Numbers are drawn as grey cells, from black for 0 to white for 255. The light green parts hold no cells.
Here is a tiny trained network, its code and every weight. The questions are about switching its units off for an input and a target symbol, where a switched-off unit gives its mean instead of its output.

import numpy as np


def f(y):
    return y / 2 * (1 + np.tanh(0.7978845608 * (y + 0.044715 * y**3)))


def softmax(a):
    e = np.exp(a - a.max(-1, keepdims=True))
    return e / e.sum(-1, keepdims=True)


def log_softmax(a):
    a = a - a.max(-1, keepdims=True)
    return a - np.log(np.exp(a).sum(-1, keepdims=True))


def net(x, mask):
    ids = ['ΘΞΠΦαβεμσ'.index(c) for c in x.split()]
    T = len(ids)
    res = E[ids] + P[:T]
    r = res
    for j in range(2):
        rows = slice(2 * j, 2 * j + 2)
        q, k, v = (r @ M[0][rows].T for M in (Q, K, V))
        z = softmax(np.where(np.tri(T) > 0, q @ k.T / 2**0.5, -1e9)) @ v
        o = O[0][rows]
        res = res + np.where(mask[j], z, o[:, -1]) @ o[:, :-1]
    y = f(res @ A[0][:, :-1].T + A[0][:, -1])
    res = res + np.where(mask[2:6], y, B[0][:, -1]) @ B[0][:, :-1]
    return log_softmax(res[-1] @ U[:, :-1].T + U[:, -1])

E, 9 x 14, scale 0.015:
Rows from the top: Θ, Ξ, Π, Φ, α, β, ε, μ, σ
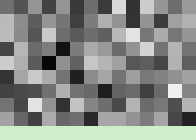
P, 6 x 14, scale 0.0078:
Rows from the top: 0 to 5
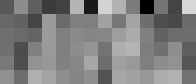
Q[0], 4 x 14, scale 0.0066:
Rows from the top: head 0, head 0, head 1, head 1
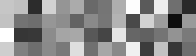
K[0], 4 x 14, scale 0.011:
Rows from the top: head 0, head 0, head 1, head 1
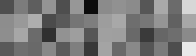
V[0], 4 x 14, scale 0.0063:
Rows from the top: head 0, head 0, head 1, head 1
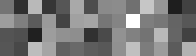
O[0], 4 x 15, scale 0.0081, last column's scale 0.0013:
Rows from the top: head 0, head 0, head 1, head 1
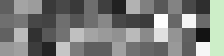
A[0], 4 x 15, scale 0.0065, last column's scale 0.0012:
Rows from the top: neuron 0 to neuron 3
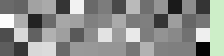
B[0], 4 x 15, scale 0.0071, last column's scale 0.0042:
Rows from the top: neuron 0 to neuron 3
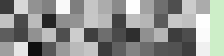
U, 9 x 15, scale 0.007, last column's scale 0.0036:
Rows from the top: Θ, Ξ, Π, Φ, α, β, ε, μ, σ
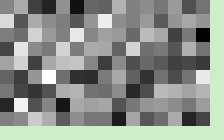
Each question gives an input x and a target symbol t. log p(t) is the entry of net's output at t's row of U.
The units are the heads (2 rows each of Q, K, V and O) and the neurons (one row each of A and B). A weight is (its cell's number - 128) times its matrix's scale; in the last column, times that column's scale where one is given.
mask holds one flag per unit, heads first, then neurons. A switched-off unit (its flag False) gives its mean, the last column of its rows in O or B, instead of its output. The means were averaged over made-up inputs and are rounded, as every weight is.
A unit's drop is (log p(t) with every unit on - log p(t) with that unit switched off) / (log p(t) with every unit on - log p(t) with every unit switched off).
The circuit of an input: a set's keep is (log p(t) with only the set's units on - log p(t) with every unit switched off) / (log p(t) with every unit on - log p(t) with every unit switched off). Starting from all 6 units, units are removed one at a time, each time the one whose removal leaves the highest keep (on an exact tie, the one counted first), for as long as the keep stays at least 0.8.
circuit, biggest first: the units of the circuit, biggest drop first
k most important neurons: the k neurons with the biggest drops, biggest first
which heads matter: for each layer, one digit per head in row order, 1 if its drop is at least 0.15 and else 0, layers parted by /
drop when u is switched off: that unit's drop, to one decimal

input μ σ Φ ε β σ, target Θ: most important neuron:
neuron 2
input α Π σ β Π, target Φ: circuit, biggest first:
head 1; neuron 0; neuron 3
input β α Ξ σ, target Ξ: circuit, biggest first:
neuron 1; head 1; head 0
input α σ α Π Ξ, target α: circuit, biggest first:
head 1; neuron 3
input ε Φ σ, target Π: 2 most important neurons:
neuron 2; neuron 1
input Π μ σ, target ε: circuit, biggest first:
head 1; head 0
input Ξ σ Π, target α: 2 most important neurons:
neuron 3; neuron 2
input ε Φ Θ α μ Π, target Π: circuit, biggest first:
neuron 2; head 1; head 0
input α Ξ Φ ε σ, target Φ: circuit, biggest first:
head 1; neuron 0; neuron 3
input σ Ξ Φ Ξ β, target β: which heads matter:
01
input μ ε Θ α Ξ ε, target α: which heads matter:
11
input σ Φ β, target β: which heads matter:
00
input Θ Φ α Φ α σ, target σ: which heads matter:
10
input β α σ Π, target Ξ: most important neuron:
neuron 1
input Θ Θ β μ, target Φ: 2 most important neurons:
neuron 0; neuron 2
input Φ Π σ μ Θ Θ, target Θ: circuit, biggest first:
head 0; head 1
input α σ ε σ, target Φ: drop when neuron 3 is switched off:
0.1
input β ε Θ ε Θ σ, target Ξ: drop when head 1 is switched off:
0.7
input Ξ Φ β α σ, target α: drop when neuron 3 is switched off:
1.4
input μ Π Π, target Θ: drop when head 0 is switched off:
0.8
